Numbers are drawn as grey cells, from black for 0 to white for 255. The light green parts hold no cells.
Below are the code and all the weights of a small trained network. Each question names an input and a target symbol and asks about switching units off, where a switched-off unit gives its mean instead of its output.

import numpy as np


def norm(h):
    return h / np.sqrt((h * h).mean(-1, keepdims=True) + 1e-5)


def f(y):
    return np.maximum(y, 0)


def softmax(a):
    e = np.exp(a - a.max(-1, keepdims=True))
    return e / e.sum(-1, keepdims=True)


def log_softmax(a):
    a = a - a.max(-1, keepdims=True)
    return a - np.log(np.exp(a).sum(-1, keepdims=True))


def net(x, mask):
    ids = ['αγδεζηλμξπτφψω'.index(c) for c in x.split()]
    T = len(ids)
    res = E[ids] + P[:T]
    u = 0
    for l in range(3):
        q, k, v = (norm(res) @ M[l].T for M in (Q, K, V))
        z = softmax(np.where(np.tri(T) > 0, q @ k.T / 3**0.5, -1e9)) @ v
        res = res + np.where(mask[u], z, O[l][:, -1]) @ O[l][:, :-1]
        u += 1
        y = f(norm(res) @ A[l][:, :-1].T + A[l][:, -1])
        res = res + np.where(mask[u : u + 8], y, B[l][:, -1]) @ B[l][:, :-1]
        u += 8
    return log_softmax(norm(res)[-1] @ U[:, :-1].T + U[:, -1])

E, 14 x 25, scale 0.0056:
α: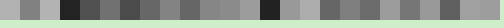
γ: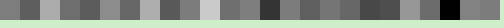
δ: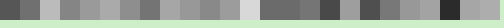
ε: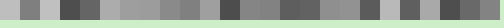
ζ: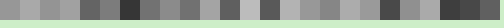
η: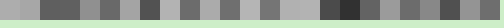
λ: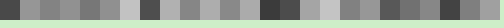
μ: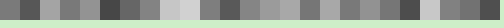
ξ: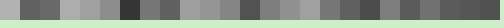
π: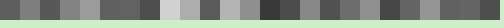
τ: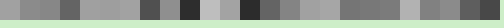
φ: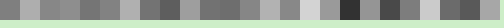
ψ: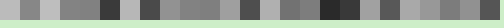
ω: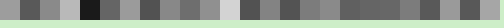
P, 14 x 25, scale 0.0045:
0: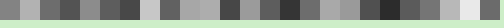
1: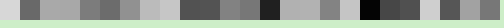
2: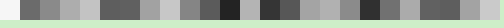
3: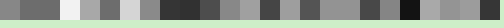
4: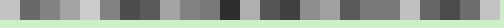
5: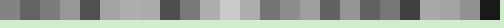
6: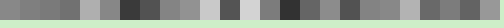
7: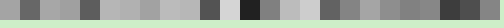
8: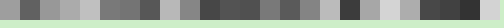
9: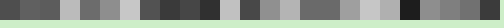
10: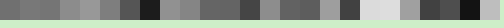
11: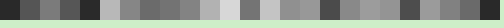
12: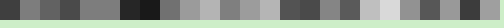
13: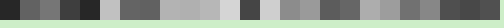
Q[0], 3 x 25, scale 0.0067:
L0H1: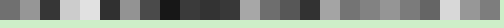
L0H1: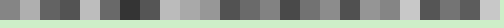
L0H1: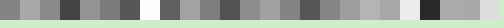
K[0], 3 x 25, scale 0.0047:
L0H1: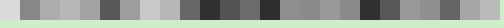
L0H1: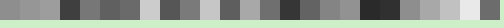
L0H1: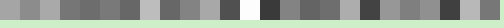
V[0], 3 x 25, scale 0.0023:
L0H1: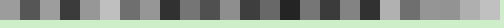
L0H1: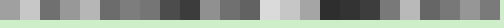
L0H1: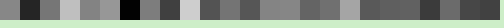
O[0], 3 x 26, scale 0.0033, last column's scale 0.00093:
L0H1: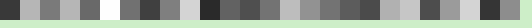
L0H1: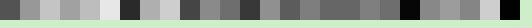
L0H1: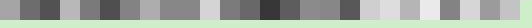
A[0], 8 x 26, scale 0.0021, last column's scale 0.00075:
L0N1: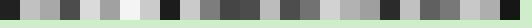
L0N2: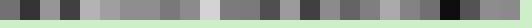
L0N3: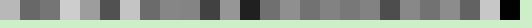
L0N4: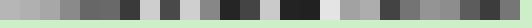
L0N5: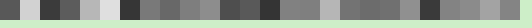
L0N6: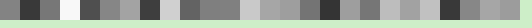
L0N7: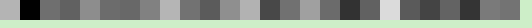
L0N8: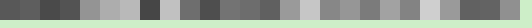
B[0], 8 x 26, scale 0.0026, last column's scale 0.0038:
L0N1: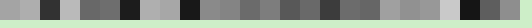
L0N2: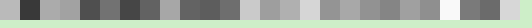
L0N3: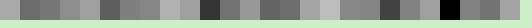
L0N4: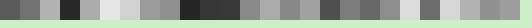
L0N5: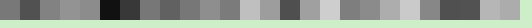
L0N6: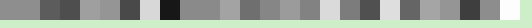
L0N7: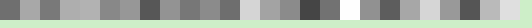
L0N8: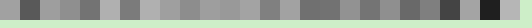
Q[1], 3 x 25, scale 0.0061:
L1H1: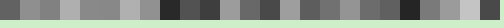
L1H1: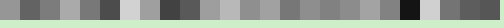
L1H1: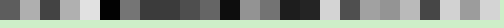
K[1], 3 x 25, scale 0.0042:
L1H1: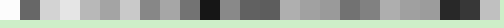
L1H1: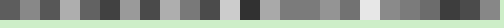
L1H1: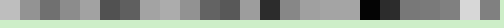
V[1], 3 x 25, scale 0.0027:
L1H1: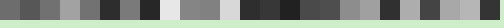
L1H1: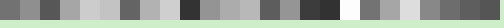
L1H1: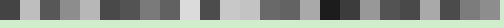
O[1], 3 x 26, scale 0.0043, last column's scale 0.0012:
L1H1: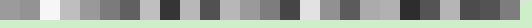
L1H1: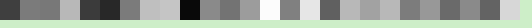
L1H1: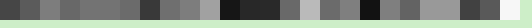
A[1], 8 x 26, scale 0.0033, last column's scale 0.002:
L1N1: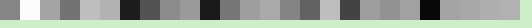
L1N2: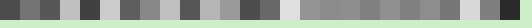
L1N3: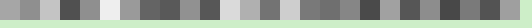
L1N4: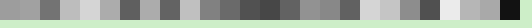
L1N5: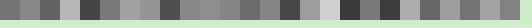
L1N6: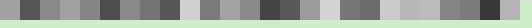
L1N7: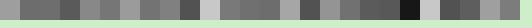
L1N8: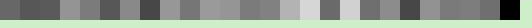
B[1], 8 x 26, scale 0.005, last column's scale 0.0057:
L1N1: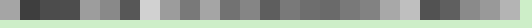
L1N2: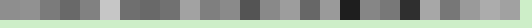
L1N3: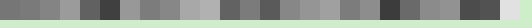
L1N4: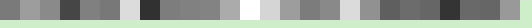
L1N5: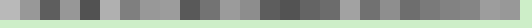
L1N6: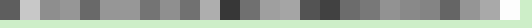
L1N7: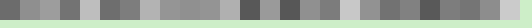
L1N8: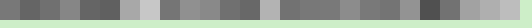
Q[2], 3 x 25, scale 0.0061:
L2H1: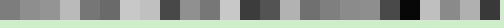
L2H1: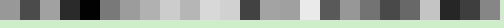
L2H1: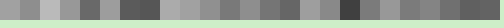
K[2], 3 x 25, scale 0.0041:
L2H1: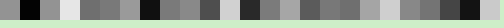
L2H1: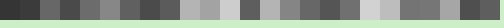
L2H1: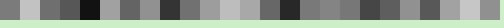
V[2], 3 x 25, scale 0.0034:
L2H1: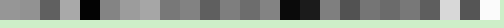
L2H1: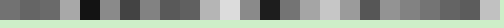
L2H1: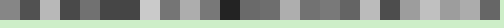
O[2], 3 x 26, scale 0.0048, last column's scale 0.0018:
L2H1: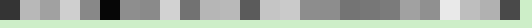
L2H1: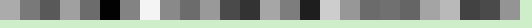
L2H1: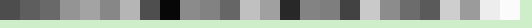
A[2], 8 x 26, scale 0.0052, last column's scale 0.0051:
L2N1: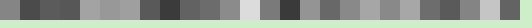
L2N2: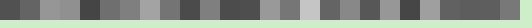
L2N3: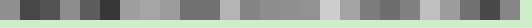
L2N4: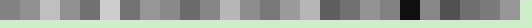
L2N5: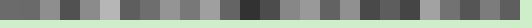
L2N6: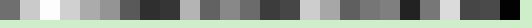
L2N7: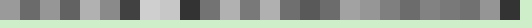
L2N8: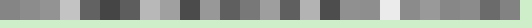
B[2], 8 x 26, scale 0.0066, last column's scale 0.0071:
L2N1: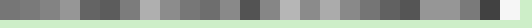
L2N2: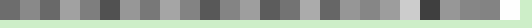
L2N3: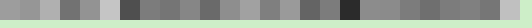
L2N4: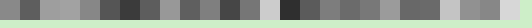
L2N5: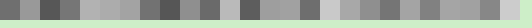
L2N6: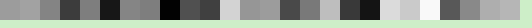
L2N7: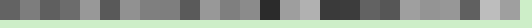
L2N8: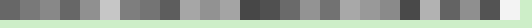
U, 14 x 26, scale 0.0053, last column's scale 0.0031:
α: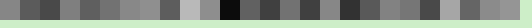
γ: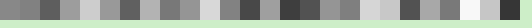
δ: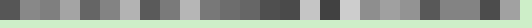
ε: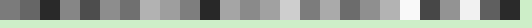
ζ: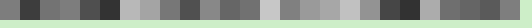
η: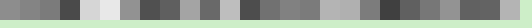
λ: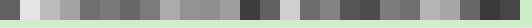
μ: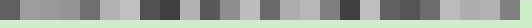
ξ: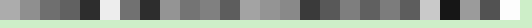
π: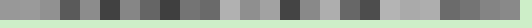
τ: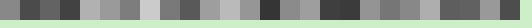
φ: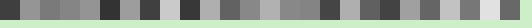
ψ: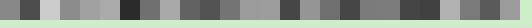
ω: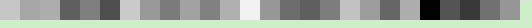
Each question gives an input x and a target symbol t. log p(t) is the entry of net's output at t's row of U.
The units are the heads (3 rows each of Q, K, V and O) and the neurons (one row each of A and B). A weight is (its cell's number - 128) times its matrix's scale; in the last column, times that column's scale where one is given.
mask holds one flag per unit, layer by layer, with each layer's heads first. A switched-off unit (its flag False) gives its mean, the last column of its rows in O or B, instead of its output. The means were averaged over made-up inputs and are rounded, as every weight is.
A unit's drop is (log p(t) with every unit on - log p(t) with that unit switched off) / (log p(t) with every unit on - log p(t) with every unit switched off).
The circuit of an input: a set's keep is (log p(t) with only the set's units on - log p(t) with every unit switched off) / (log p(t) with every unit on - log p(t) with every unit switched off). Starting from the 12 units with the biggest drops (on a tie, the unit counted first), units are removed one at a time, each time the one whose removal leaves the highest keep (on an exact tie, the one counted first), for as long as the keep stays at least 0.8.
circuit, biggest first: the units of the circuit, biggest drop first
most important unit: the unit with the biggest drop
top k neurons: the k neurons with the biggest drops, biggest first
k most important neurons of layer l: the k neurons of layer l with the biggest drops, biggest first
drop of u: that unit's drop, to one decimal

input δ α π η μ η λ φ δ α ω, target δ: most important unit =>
L1H1
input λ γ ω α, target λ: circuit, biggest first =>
[L2H1, L2N3]
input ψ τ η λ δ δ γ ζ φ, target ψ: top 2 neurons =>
[L1N1, L0N4]
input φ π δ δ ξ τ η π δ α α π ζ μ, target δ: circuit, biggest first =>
[L1H1, L2N2]
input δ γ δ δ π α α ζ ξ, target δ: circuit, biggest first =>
[L1H1, L2N8, L2N2]
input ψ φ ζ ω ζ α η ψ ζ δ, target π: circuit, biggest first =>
[L2N6, L1H1]
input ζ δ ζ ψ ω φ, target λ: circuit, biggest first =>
[L2H1, L2N3]
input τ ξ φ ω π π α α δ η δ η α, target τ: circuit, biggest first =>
[L2N7, L1N1, L1H1]
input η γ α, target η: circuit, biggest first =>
[L1H1, L2N5, L0H1]
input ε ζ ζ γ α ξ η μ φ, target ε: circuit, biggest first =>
[L1H1, L0H1]
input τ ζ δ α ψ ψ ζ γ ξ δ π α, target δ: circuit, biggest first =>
[L2N2, L1H1]
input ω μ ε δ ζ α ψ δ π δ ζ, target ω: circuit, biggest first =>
[L1H1, L1N4]
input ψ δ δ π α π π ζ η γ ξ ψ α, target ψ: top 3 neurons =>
[L1N1, L0N4, L1N4]
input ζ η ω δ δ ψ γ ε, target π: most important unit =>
L2N6
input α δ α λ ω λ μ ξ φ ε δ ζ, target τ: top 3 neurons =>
[L2N7, L1N6, L2N3]
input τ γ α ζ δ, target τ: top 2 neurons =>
[L2N7, L1N1]
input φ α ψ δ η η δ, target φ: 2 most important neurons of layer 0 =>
[L0N1, L0N4]
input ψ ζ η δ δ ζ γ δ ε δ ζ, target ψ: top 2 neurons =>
[L1N1, L0N4]
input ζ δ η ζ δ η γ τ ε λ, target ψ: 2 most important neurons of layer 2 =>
[L2N4, L2N3]
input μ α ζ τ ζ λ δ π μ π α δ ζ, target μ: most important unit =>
L2H1
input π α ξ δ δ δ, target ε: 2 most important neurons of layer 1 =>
[L1N2, L1N6]
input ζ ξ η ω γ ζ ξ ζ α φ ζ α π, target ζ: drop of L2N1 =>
0.4
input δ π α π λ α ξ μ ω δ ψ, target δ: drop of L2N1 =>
0.0
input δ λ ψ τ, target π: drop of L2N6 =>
1.4
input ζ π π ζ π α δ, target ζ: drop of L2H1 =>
0.1
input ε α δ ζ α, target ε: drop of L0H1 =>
0.2
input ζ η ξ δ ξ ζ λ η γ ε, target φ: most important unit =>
L0H1
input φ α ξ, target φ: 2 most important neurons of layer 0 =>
[L0N1, L0N4]
